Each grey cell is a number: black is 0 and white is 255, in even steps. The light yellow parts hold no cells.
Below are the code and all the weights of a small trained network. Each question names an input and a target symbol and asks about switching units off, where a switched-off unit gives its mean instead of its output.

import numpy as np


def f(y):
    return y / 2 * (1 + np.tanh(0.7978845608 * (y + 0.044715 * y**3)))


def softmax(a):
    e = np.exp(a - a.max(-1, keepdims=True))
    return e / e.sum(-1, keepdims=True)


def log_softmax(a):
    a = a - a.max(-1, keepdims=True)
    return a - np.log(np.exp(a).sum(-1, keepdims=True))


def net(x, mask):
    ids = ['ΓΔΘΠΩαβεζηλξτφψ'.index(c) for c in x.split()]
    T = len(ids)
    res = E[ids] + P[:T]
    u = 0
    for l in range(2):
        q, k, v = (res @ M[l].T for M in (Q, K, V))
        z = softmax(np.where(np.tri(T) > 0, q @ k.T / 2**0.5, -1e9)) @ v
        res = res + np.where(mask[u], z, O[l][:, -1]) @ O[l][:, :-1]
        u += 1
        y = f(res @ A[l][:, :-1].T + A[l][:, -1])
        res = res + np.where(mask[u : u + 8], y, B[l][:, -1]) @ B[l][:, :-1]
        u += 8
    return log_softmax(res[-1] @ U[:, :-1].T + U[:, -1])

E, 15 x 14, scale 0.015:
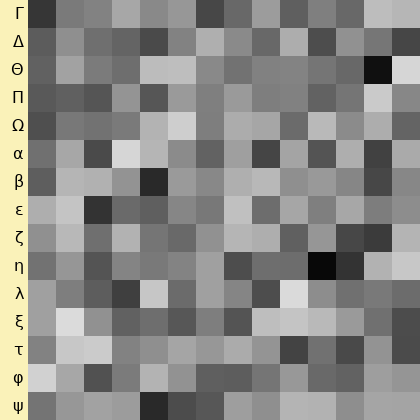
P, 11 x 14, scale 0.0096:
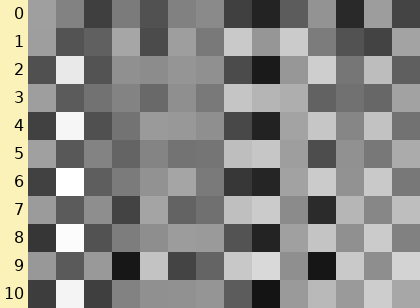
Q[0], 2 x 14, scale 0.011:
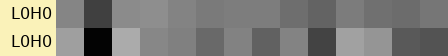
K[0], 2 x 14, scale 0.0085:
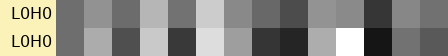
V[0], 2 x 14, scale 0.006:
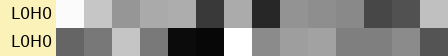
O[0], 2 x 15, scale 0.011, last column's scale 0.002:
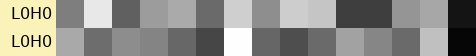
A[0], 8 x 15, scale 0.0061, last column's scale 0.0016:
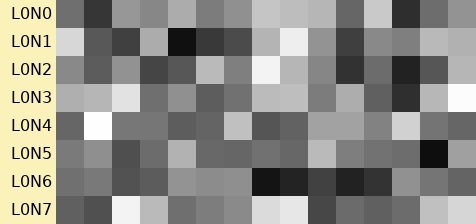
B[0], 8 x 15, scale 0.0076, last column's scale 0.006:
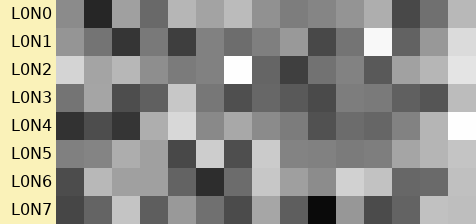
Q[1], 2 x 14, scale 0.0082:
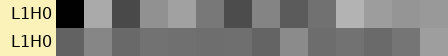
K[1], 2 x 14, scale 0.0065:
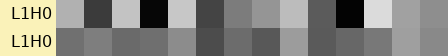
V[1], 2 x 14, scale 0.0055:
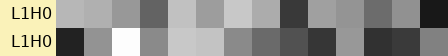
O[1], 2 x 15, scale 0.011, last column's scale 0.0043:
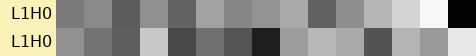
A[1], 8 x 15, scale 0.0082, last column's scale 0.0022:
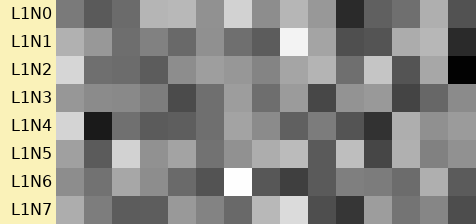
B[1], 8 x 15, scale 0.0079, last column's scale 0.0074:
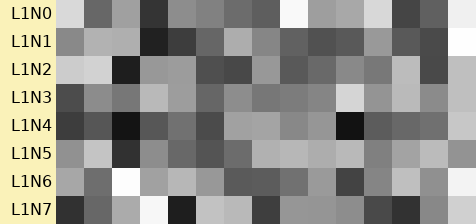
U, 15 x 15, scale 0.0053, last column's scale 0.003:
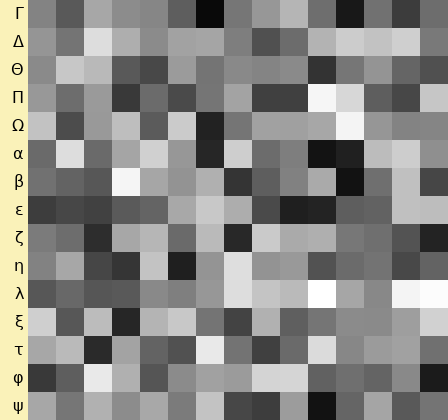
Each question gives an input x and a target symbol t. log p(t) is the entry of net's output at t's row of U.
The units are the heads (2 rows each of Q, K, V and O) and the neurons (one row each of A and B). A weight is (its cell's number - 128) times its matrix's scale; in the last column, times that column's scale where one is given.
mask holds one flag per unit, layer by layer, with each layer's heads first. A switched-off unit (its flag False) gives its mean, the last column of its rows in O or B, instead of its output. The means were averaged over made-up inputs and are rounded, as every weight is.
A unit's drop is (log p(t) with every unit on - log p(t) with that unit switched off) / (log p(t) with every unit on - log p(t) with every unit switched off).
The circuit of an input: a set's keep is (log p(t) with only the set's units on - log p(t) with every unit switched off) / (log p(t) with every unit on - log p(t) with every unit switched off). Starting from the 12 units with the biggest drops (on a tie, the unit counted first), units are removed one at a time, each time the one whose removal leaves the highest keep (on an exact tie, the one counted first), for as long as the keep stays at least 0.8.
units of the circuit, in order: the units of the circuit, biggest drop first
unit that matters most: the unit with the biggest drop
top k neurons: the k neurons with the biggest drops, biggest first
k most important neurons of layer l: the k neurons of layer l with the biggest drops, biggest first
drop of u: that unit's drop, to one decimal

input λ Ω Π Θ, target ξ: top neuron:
[L1N0]
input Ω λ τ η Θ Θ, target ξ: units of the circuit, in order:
[L0N2 L1N0 L0H0]
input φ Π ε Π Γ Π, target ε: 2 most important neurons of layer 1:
[L1N4 L1N0]
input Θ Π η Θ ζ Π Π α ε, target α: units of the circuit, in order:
[L0H0 L1N0]
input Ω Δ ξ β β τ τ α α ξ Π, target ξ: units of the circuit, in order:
[L0H0 L1N0 L1N6 L0N4]
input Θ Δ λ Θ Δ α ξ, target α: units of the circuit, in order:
[L0N4 L0H0 L0N5]
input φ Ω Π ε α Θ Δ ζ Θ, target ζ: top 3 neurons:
[L0N7 L1N0 L0N4]
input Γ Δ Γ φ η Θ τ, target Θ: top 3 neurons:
[L1N1 L0N0 L0N7]
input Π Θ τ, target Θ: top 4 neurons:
[L1N1 L0N2 L0N7 L0N0]
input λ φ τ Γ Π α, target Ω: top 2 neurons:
[L0N0 L0N2]
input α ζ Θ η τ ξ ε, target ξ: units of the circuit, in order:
[L0H0 L1N0 L0N4 L1N6]
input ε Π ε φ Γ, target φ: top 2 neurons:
[L1N7 L1N0]
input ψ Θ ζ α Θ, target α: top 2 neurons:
[L0N1 L1N0]
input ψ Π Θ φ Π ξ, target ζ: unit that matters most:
L1N7
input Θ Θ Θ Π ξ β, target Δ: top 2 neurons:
[L1N6 L0N2]
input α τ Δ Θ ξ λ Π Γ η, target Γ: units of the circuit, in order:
[L1H0 L0H0 L0N7]
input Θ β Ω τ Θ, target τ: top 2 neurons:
[L1N1 L0N7]
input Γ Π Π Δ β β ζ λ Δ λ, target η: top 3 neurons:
[L1N4 L1N2 L0N4]
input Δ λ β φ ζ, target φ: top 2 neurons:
[L1N7 L1N0]
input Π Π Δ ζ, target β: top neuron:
[L0N1]
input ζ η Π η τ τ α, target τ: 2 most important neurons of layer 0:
[L0N7 L0N6]
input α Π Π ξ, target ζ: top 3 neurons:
[L1N7 L1N0 L0N4]
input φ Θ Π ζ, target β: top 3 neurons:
[L0N1 L0N3 L0N7]
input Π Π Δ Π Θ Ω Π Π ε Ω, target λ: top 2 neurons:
[L1N5 L0N1]
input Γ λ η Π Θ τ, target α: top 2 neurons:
[L0N7 L1N5]
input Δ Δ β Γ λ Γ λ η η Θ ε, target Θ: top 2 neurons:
[L1N1 L0N0]
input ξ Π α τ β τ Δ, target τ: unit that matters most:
L1H0
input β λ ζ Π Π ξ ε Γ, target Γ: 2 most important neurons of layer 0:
[L0N7 L0N2]
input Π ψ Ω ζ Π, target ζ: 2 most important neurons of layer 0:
[L0N7 L0N4]
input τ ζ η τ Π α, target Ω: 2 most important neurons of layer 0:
[L0N0 L0N1]
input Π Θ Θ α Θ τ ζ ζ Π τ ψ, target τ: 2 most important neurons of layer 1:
[L1N1 L1N6]
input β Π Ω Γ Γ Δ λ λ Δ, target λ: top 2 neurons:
[L0N4 L1N0]
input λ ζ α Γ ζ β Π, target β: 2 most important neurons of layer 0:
[L0N7 L0N1]
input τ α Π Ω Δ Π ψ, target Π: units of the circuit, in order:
[L0H0]
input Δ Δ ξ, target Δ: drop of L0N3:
0.0
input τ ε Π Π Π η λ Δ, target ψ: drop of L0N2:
0.2
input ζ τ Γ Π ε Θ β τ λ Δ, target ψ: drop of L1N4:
0.2
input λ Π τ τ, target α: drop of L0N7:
0.2
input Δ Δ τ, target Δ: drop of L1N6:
0.4
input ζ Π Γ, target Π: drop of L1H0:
0.3
